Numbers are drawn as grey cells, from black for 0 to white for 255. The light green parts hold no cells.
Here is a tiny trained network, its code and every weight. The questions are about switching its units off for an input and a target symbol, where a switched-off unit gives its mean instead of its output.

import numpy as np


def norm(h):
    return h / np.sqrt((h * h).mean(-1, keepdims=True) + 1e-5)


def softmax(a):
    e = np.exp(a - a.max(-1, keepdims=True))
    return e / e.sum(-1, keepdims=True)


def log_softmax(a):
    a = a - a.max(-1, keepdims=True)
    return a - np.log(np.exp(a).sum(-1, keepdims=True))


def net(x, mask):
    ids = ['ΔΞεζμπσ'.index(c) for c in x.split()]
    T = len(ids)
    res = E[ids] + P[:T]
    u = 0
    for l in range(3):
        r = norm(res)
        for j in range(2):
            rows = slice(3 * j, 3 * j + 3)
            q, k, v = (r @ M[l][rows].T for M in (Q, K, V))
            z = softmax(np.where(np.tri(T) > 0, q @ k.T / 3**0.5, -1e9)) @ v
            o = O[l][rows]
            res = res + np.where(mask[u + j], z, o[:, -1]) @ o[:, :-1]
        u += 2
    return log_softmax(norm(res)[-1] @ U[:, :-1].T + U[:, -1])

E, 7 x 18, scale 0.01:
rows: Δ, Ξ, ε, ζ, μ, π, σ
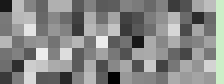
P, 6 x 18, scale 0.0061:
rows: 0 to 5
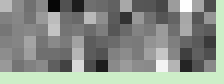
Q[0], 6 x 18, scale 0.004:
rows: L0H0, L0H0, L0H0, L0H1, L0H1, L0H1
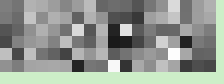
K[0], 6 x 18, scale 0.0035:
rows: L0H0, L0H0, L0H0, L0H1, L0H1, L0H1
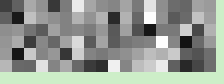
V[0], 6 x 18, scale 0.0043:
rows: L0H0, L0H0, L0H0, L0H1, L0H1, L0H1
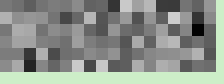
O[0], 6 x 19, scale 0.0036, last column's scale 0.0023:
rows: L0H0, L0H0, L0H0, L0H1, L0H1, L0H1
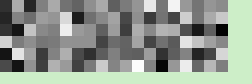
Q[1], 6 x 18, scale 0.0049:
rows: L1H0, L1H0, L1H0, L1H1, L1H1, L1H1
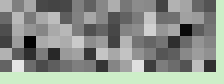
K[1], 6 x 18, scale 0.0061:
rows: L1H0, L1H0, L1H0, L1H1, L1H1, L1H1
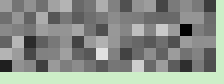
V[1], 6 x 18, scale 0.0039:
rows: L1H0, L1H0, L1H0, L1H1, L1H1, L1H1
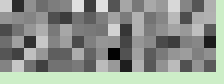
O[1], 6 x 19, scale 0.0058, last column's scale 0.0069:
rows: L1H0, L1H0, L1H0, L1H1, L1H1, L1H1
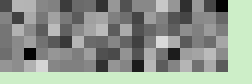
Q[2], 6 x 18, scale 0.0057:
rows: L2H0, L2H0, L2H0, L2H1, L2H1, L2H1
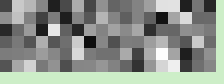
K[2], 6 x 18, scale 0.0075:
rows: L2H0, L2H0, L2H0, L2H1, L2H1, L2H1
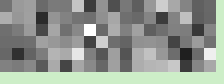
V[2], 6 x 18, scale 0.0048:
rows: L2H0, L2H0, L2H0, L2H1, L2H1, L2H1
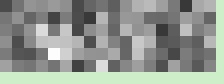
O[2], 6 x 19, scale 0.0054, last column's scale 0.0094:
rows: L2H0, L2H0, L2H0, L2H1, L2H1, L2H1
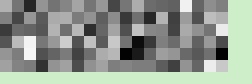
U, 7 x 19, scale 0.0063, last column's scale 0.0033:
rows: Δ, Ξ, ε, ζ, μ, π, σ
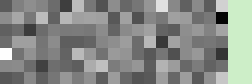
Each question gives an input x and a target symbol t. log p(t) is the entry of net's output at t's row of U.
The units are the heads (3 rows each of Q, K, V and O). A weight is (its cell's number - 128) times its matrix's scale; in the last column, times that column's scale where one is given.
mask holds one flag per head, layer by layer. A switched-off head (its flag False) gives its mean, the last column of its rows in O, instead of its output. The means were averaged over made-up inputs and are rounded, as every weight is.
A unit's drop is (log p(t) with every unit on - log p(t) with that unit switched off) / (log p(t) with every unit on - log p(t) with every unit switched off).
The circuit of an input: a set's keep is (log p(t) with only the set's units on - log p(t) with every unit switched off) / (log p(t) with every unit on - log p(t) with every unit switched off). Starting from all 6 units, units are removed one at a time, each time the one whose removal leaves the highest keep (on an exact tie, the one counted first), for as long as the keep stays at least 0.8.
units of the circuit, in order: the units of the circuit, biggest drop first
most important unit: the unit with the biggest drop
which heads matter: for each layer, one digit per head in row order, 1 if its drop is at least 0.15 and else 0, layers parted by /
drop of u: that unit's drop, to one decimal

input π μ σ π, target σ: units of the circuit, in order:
(L2H1; L0H1)
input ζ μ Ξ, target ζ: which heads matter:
00 / 01 / 10
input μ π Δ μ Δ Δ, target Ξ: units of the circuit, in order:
(L2H0; L0H0; L2H1; L0H1)
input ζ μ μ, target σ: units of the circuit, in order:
(L1H1; L2H1)
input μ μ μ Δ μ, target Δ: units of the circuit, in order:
(L0H0; L1H0; L2H1)
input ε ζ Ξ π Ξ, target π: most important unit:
L1H1
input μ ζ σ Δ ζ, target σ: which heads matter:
01 / 11 / 01
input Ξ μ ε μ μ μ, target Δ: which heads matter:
10 / 11 / 01
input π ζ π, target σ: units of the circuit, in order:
(L2H1; L0H1; L1H1)
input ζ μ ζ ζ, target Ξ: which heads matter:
11 / 11 / 11
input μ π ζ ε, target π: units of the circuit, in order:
(L2H0; L1H1)
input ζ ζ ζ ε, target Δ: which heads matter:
11 / 10 / 01
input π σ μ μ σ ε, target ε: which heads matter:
01 / 01 / 00
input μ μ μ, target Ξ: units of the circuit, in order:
(L1H1; L2H0; L2H1)
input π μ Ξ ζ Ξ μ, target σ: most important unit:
L0H1
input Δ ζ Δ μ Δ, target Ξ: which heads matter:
11 / 00 / 11
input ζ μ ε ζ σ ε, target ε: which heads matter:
00 / 01 / 00
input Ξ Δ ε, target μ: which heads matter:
11 / 11 / 00
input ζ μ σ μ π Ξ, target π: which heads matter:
10 / 01 / 10
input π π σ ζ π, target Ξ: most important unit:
L0H1
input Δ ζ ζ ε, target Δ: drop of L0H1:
0.1
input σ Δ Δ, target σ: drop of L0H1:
1.2
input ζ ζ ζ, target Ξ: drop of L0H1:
0.2
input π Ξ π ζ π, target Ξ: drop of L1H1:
0.5
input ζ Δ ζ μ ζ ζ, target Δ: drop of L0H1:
0.1
